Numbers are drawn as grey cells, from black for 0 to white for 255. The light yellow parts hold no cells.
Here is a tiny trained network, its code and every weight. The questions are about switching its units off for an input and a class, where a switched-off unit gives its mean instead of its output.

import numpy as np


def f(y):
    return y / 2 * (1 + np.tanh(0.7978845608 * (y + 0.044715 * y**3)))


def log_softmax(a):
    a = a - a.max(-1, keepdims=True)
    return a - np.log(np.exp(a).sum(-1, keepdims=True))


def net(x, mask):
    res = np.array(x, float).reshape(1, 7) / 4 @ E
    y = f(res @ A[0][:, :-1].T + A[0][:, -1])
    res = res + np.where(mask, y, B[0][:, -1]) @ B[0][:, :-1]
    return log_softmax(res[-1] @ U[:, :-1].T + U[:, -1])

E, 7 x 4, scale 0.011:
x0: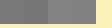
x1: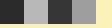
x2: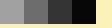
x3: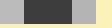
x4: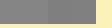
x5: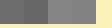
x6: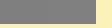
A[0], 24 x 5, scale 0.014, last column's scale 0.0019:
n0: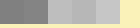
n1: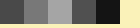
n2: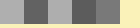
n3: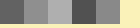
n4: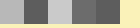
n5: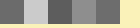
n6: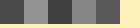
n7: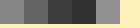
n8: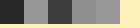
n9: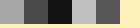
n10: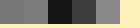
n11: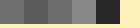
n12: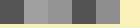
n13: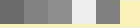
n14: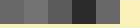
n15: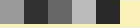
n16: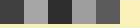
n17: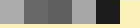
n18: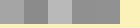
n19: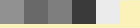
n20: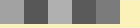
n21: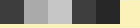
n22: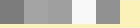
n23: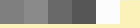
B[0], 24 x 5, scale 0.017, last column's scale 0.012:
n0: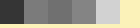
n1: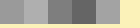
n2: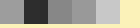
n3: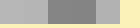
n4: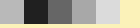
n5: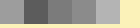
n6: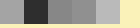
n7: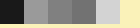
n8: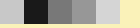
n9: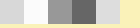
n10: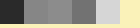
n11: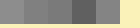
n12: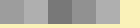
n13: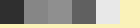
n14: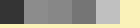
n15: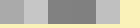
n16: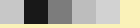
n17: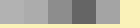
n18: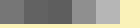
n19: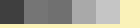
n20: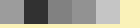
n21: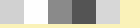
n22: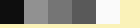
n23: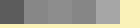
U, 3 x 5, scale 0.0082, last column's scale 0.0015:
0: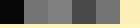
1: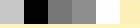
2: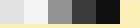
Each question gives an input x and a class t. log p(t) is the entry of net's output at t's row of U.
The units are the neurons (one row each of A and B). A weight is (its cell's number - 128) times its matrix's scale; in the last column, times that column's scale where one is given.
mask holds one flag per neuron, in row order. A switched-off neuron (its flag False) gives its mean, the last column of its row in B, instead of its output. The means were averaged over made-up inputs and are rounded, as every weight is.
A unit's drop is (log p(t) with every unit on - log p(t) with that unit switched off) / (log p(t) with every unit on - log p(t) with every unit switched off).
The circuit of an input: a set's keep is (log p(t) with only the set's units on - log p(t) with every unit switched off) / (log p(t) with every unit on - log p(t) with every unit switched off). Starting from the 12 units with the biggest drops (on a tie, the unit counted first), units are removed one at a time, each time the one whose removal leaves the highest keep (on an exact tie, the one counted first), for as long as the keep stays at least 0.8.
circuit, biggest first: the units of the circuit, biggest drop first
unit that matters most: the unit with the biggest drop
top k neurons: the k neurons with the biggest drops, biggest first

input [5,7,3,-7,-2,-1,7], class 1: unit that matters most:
n8
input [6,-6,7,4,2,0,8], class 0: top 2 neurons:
[n7, n10]
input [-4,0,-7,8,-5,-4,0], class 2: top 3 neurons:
[n9, n15, n17]
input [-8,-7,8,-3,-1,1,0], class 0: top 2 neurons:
[n7, n14]
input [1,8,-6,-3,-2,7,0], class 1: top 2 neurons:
[n8, n16]
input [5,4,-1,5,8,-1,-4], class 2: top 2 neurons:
[n9, n4]
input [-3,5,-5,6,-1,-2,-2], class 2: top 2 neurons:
[n9, n15]
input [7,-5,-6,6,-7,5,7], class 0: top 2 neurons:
[n22, n13]
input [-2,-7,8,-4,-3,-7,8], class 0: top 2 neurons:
[n7, n14]
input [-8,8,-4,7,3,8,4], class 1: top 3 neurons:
[n16, n8, n6]
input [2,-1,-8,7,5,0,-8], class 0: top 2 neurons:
[n22, n13]
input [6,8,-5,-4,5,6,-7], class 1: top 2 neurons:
[n8, n16]
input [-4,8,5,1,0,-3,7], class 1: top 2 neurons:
[n16, n8]
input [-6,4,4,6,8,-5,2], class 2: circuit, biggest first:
[n9]
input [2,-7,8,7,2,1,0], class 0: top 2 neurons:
[n7, n10]
